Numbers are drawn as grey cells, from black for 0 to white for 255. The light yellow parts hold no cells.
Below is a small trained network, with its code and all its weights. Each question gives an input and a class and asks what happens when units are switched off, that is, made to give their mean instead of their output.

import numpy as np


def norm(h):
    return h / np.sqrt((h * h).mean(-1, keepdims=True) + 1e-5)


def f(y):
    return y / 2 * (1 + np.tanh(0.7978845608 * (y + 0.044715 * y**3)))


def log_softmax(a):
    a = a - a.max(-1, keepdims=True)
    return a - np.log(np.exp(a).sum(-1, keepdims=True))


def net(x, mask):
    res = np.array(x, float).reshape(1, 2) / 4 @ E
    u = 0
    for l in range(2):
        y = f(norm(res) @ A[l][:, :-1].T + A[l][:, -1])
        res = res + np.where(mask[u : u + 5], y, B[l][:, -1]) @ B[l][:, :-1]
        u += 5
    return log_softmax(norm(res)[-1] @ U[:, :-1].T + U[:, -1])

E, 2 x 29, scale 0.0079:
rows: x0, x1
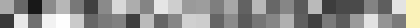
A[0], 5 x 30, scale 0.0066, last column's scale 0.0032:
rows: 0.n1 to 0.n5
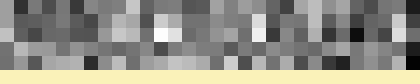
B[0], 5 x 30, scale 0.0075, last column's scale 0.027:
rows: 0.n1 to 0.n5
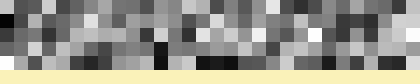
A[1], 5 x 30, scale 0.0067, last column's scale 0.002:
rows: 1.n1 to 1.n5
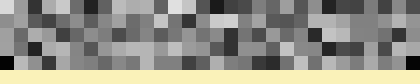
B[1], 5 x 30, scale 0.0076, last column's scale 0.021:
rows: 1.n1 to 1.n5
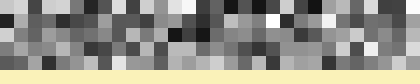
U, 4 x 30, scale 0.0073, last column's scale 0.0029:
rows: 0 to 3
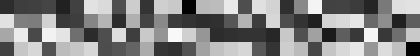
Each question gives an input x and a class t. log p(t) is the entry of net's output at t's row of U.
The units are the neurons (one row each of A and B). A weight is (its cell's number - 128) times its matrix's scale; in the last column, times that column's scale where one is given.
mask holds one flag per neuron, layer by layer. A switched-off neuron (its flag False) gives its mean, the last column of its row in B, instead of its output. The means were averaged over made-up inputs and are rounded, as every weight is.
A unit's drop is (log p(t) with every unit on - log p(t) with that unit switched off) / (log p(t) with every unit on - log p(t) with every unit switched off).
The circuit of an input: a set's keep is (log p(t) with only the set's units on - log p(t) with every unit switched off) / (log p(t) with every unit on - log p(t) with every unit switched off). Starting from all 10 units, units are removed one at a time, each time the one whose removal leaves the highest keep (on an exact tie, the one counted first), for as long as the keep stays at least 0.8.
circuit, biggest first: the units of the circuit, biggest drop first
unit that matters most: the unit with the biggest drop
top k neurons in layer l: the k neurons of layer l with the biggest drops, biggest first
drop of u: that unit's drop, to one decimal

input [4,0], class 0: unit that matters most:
0.n3
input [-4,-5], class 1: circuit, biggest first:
(0.n3, 0.n5)
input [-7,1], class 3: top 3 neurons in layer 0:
(0.n5, 0.n1, 0.n3)
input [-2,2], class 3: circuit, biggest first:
(0.n5, 0.n3, 1.n1)
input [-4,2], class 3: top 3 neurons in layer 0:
(0.n5, 0.n3, 0.n1)
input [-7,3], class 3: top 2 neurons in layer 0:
(0.n5, 0.n1)
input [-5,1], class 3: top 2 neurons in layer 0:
(0.n5, 0.n1)
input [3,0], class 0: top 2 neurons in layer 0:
(0.n3, 0.n2)
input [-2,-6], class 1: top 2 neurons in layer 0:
(0.n3, 0.n1)
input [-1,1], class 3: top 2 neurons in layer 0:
(0.n5, 0.n3)
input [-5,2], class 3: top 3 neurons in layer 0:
(0.n5, 0.n1, 0.n3)
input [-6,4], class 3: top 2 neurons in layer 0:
(0.n5, 0.n1)
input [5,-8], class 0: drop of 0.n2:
0.0
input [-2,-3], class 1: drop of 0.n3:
0.5
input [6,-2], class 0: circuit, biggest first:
(0.n3)
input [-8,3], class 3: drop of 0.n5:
0.5
